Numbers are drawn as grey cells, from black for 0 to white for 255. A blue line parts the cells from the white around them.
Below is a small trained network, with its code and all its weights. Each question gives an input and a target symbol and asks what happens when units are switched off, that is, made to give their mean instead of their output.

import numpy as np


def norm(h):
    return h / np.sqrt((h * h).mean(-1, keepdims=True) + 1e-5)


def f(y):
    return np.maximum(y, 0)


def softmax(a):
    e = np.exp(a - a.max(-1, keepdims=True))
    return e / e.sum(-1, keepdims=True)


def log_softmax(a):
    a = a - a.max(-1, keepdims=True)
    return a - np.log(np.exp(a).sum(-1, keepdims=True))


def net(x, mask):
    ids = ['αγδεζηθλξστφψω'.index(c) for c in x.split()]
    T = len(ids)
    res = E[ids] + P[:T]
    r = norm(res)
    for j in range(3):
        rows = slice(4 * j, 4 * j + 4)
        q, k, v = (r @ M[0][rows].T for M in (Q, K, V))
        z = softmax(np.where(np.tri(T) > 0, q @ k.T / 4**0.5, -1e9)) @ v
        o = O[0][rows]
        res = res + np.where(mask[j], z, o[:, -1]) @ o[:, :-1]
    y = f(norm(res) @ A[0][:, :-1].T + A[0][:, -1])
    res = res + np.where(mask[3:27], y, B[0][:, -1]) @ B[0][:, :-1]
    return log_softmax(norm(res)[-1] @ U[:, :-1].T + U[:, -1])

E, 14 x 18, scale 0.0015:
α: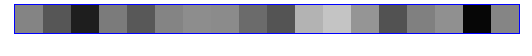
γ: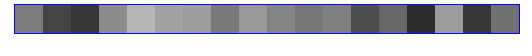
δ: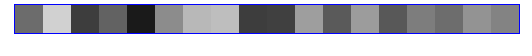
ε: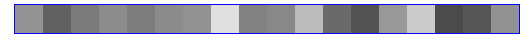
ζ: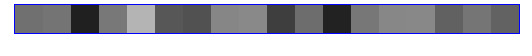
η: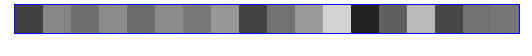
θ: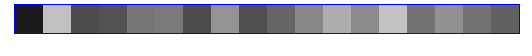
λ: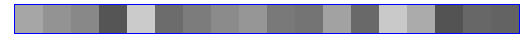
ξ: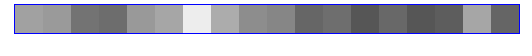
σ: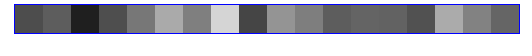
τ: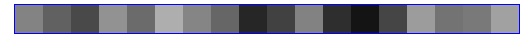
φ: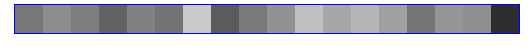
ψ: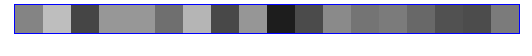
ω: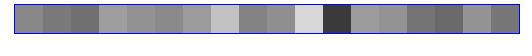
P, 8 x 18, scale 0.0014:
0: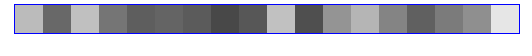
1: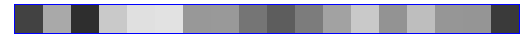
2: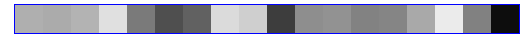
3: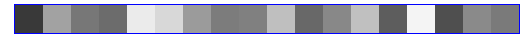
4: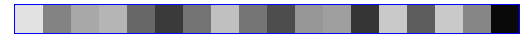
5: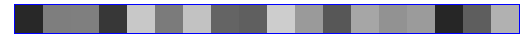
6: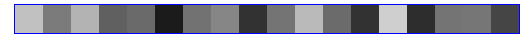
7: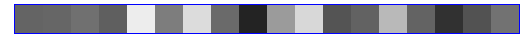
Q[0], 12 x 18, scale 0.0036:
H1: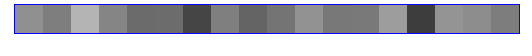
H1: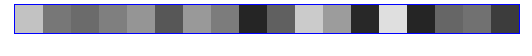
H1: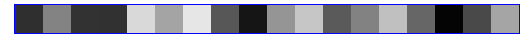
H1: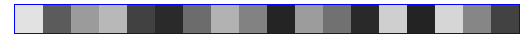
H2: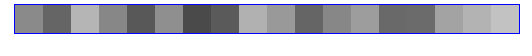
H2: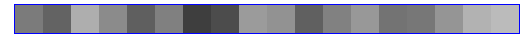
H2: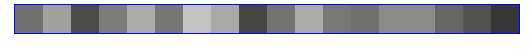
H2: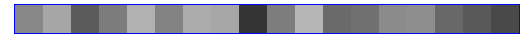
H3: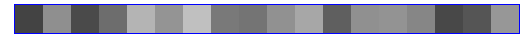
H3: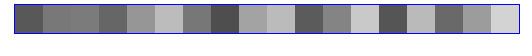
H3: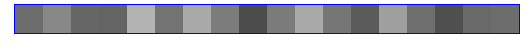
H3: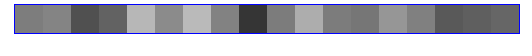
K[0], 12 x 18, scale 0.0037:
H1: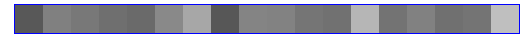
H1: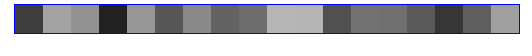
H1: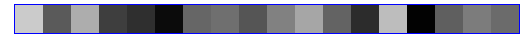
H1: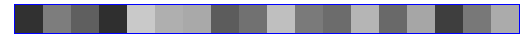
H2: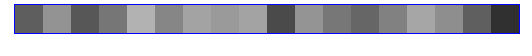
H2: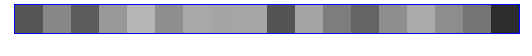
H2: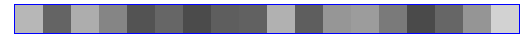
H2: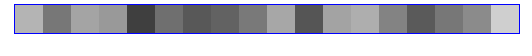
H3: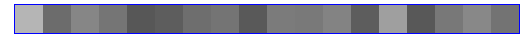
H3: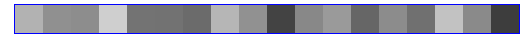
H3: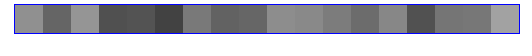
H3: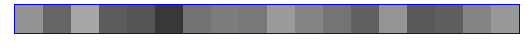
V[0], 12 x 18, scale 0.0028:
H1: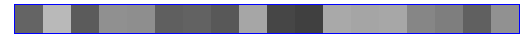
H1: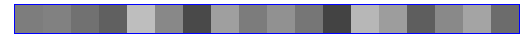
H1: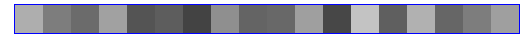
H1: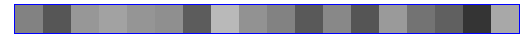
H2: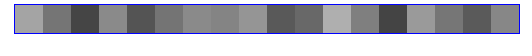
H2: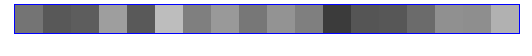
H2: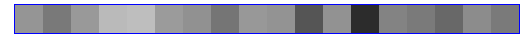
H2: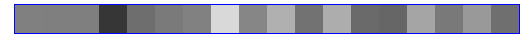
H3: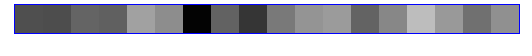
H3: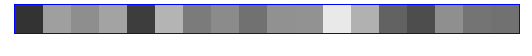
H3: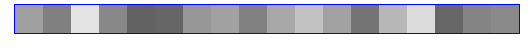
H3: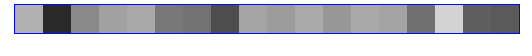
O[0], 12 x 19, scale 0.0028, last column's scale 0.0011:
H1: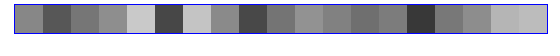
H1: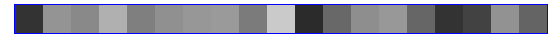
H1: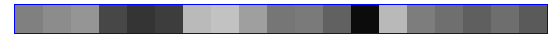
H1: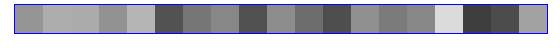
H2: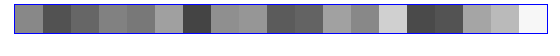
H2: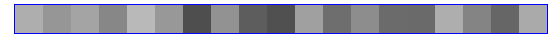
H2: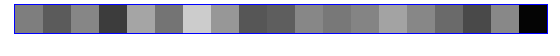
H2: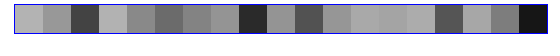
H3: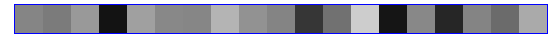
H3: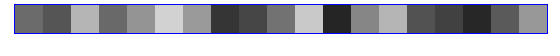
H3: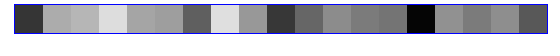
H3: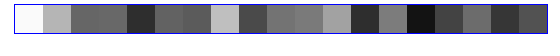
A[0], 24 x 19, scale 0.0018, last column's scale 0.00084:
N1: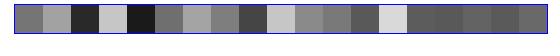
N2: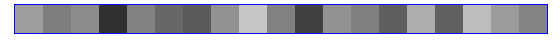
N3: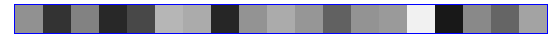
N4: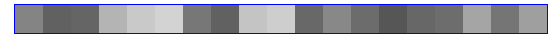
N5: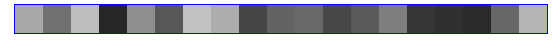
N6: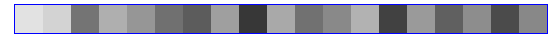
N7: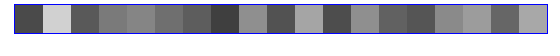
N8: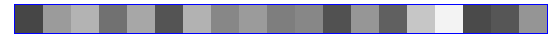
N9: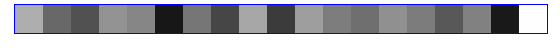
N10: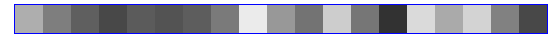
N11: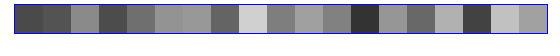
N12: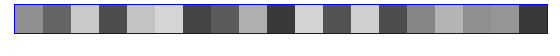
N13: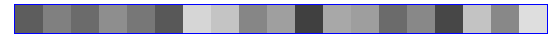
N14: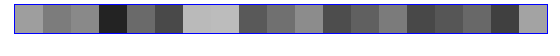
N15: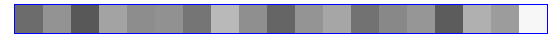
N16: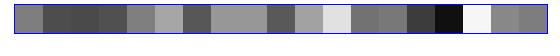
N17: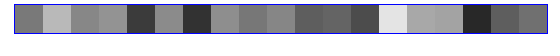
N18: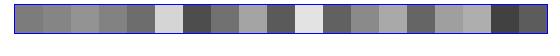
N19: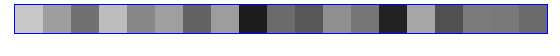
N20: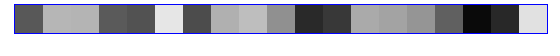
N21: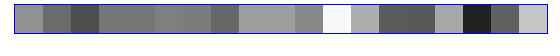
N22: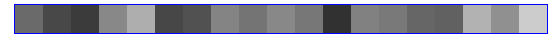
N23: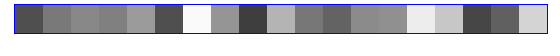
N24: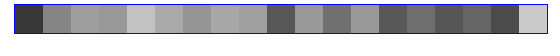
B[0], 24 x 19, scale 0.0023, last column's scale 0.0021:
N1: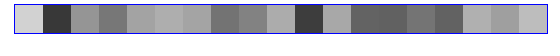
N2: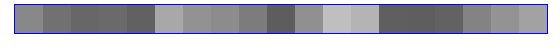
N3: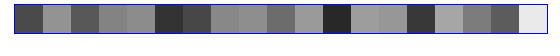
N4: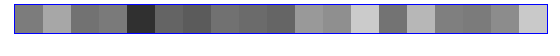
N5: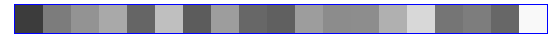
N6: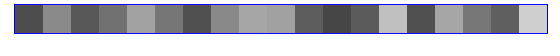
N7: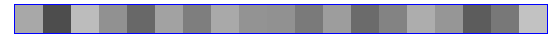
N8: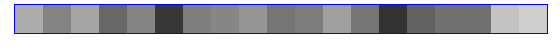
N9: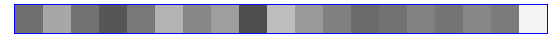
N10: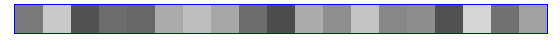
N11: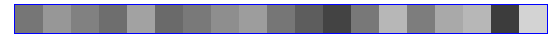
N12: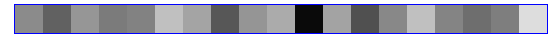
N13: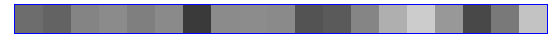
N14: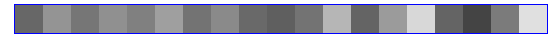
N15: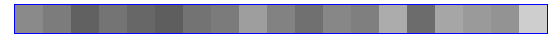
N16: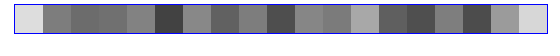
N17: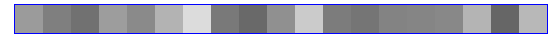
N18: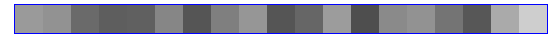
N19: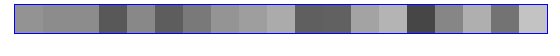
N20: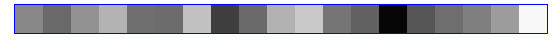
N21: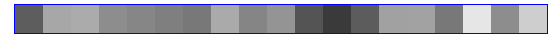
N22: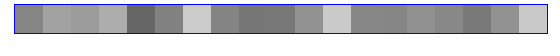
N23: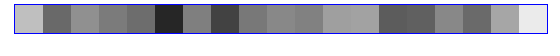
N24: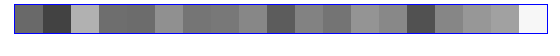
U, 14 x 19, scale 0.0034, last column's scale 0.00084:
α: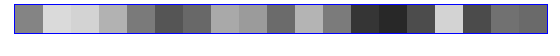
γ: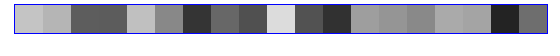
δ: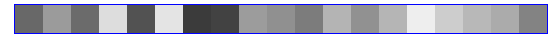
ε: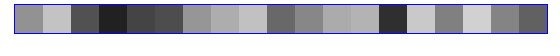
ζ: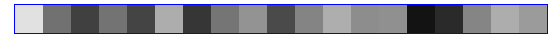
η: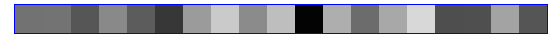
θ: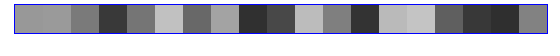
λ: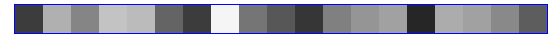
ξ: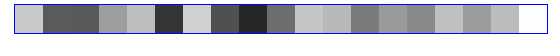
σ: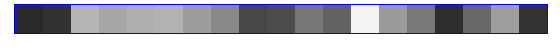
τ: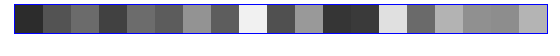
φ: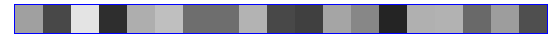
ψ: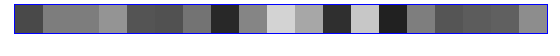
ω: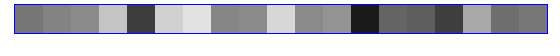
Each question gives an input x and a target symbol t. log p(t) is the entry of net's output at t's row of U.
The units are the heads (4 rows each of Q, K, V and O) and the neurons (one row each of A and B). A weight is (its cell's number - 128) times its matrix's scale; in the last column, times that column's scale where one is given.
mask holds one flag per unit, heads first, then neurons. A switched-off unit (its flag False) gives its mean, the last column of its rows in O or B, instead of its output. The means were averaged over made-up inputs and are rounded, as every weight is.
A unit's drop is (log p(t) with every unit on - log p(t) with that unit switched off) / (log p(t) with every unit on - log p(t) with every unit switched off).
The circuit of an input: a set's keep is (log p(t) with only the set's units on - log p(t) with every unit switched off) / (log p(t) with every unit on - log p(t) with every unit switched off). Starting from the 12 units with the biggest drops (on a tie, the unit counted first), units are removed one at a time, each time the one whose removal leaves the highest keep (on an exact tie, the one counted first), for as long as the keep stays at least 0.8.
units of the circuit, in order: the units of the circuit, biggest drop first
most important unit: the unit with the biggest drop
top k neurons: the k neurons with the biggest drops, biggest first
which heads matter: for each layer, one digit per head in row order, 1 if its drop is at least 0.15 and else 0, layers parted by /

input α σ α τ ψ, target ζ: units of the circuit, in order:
[H2]
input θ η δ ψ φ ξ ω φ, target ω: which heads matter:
101
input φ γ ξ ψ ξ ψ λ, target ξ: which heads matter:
101
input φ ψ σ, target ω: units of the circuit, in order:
[H3; H2; N1]
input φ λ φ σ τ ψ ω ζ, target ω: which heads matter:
001
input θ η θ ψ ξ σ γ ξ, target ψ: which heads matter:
110
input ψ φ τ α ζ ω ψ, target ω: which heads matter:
100
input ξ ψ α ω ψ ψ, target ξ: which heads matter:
001
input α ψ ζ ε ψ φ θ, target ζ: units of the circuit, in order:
[H1; N16]
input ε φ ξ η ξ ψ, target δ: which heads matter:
101
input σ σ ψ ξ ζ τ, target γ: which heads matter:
011
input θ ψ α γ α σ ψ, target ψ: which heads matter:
001
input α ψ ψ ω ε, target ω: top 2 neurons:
[N20; N17]
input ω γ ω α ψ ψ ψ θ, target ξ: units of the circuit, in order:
[H1]
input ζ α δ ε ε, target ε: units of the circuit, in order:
[H3; N10]
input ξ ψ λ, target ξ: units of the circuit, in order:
[H3; H1]
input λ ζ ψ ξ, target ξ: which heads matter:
100
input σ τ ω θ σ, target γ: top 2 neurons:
[N6; N19]
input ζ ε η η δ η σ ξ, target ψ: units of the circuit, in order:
[H1; N20]
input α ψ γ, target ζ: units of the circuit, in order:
[H2; H3]
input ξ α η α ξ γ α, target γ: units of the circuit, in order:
[H1; N21]
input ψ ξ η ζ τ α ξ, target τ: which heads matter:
011
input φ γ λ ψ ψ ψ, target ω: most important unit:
H3
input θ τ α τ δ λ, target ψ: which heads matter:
011
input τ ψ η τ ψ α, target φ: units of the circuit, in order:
[H2; N12]
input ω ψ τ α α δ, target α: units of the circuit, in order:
[H2; H3]
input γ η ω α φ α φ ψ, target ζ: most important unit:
H1
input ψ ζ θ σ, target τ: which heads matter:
010
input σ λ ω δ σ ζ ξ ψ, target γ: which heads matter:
010
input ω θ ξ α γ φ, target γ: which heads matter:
101
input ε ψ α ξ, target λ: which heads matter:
011
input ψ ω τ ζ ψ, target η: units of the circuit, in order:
[H1; H3]
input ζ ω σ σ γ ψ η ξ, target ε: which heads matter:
001
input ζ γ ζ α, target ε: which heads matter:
011
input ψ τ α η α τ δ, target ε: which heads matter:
101
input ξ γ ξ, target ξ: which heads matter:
011
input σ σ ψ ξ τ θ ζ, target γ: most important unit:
H2
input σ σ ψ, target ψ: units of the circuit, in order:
[H3; H1]
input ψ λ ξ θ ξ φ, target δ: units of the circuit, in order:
[H1; H3]
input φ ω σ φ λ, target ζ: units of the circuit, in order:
[H1]
